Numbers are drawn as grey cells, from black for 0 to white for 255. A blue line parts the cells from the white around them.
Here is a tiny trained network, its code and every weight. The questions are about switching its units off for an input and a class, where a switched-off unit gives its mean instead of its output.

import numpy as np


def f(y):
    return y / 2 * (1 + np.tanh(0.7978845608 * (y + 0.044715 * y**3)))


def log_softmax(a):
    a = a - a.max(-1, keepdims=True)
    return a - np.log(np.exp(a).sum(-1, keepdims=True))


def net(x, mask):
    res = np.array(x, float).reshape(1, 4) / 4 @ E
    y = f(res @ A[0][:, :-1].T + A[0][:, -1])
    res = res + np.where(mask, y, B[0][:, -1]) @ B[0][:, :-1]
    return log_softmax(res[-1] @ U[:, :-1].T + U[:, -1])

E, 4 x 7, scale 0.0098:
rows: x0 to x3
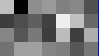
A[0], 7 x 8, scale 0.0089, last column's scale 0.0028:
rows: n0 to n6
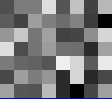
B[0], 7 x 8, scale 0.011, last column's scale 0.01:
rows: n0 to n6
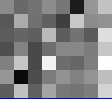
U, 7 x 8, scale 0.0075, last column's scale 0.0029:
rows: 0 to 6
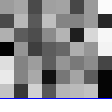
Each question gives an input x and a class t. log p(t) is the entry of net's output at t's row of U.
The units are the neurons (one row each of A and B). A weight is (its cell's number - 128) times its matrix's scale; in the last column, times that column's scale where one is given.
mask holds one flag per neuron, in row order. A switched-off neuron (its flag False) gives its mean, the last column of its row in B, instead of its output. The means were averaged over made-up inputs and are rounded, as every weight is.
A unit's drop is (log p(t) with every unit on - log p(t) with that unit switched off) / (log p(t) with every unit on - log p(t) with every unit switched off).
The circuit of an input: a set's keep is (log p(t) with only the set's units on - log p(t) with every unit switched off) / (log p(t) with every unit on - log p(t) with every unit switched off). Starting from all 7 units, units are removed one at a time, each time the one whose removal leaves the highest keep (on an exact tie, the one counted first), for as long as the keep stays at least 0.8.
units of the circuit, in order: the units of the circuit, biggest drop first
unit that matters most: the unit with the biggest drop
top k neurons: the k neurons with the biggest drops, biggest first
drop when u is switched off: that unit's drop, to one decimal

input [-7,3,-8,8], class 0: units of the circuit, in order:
n0
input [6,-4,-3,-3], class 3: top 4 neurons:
n3, n4, n6, n1
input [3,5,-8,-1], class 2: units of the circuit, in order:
n0, n5
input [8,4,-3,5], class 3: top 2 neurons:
n1, n3
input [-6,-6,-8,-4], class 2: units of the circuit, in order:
n5, n0
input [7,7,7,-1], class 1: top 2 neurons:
n4, n1
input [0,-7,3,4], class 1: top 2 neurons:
n6, n2
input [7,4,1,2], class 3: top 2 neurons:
n1, n3
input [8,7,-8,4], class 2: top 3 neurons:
n0, n5, n6
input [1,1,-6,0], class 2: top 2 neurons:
n0, n5
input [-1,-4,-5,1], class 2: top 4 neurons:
n5, n0, n4, n1
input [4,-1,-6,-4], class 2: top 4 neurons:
n0, n5, n4, n2
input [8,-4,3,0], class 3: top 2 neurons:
n3, n4
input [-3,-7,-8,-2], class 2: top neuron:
n5
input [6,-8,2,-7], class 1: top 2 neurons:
n6, n5
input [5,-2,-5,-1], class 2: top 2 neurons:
n0, n5
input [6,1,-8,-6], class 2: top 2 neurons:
n0, n5
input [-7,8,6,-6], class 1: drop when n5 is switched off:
0.1
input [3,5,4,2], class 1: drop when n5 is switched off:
0.3
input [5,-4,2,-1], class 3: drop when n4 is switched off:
0.3
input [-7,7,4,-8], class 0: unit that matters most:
n4
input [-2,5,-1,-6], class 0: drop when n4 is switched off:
0.4
